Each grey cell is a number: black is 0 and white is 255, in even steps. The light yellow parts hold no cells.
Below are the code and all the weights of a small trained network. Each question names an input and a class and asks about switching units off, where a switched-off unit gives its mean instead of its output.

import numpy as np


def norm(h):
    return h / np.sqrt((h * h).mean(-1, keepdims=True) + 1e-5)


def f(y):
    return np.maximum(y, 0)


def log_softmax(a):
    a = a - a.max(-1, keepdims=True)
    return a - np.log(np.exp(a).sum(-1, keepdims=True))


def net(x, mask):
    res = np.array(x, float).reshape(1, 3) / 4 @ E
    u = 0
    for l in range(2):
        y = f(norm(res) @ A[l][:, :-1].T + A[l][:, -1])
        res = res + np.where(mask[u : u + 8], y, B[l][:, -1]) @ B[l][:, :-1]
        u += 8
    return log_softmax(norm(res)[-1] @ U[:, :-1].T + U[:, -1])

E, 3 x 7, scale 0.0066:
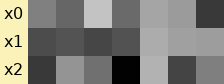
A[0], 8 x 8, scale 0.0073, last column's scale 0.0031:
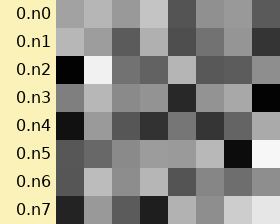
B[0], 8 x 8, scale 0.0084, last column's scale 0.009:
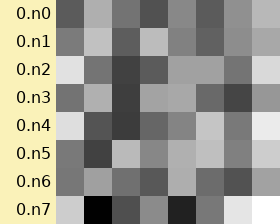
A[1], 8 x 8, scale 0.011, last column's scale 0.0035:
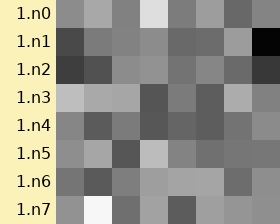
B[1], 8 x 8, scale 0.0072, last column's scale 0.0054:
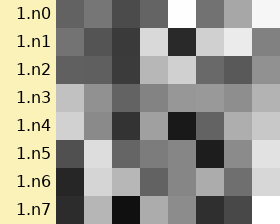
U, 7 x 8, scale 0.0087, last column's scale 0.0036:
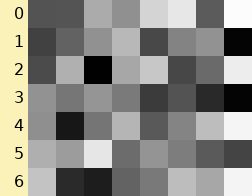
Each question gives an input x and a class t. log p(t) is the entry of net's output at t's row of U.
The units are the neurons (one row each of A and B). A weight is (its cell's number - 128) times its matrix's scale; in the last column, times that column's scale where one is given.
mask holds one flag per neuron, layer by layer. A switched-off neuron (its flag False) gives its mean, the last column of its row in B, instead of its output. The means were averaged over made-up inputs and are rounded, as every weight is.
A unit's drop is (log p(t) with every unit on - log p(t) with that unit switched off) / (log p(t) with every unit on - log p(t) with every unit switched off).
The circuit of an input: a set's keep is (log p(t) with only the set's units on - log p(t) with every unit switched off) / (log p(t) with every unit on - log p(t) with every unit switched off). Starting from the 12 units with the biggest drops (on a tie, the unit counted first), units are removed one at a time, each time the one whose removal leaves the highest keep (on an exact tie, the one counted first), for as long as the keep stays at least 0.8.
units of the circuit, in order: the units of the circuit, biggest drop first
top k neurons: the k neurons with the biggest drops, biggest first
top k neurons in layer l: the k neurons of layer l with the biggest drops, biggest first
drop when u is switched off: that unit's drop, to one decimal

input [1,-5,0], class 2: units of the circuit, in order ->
0.n7
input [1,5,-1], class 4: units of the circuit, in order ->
0.n2; 0.n7; 0.n4; 1.n0
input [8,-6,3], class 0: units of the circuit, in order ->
0.n7; 0.n5
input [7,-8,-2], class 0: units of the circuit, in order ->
0.n7; 0.n5
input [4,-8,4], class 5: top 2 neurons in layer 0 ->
0.n7; 0.n4
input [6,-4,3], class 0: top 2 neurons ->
0.n7; 0.n5
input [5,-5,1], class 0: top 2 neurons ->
0.n7; 0.n5
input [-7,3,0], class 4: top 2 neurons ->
0.n7; 0.n2
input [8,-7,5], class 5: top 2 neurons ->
0.n7; 1.n0
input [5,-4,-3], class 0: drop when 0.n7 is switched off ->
0.2
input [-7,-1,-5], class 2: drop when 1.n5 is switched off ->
0.0
